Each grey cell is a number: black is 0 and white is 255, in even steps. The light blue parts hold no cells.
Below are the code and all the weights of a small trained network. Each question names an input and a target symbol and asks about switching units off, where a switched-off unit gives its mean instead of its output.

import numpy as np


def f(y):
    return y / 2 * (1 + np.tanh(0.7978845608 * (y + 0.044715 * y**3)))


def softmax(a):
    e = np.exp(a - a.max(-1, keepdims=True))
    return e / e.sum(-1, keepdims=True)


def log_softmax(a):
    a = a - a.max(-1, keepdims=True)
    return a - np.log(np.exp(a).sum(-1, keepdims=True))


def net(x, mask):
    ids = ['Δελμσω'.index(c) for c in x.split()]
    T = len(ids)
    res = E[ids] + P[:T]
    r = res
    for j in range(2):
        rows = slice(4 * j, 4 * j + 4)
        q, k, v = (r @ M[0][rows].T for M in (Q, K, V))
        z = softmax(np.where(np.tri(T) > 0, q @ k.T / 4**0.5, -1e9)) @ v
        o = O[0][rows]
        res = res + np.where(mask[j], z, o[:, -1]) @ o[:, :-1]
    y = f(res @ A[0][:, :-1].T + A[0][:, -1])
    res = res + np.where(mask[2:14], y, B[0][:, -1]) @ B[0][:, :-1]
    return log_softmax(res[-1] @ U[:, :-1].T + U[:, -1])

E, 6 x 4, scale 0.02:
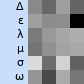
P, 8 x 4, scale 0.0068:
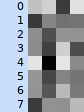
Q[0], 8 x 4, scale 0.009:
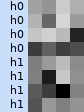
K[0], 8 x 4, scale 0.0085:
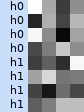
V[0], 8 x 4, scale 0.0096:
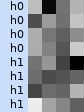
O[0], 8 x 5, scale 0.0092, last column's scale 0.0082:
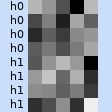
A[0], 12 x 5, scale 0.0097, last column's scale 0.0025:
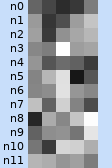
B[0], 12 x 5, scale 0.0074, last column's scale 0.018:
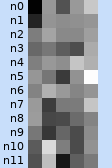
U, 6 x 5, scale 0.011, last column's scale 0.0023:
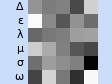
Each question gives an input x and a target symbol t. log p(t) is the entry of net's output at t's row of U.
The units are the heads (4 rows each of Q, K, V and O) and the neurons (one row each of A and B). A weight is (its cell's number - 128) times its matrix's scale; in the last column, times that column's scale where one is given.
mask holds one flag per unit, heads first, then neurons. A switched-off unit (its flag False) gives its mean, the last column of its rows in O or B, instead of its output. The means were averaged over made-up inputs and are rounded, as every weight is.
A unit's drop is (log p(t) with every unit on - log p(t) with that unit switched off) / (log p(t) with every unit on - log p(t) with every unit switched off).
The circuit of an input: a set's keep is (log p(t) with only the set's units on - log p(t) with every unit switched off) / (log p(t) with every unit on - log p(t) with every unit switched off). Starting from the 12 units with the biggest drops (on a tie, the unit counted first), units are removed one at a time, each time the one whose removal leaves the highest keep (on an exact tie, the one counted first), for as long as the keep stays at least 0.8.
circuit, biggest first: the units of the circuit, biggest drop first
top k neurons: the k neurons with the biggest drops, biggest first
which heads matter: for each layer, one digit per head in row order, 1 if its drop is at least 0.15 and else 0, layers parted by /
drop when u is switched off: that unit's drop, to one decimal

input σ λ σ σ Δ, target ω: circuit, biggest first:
[h1 n0]
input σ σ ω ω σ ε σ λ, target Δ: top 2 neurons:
[n0 n4]
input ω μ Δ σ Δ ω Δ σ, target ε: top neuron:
[n0]
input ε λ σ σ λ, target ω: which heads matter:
10
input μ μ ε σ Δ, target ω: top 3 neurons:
[n10 n5 n1]
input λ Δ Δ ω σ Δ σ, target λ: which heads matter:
11
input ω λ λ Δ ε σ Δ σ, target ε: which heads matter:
01
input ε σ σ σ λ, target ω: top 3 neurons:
[n10 n3 n6]
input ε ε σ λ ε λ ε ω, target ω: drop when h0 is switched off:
0.1
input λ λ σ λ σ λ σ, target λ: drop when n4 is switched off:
0.0
